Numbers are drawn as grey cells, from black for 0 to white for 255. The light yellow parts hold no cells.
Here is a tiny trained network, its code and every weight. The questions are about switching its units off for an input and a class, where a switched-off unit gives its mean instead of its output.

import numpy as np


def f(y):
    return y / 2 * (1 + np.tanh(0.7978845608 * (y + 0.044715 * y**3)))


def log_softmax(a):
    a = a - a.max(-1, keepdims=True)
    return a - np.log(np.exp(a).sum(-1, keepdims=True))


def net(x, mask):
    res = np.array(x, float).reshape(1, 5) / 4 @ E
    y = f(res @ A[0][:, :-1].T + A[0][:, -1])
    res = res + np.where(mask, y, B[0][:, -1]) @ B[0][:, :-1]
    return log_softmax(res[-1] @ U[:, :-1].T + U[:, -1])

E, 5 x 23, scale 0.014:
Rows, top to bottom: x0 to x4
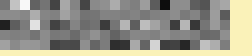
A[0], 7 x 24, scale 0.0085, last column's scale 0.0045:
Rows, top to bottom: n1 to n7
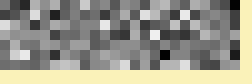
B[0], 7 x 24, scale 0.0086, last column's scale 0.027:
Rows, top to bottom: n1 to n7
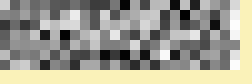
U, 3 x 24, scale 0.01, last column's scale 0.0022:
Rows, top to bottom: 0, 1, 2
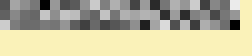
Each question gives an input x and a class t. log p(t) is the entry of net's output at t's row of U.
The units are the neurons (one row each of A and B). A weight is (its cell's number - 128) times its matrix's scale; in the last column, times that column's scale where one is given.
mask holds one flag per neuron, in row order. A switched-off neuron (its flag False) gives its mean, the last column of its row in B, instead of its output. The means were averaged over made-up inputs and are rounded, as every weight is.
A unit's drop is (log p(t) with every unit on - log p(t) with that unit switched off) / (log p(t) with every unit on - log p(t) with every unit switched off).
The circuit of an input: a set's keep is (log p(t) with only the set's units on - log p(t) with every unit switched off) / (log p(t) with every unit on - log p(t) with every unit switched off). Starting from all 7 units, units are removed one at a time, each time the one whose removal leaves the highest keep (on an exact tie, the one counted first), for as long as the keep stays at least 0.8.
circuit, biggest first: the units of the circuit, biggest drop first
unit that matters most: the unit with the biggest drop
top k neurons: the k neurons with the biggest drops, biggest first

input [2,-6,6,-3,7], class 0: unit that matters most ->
n4
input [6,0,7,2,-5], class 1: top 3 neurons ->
n2, n4, n1
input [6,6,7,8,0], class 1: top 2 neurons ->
n2, n1
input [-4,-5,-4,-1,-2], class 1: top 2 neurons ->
n6, n3
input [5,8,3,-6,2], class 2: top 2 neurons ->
n6, n3
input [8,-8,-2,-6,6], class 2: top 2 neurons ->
n6, n7
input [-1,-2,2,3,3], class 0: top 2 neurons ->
n3, n4
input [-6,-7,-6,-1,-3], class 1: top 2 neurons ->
n3, n6
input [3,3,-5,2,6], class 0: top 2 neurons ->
n4, n2
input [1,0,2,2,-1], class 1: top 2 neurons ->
n4, n1
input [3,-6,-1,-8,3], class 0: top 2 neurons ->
n1, n4
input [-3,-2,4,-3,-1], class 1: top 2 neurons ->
n6, n2
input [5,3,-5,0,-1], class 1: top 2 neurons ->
n3, n1
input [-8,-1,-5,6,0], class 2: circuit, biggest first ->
n1
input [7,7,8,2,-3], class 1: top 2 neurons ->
n2, n1
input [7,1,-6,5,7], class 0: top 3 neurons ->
n4, n1, n2
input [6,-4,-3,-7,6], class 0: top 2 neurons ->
n4, n1
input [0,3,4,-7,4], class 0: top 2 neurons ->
n4, n3
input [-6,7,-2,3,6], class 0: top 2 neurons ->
n4, n6
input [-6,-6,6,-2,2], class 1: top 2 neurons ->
n2, n6
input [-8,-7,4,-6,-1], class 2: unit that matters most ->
n1
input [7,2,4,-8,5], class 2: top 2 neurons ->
n6, n7
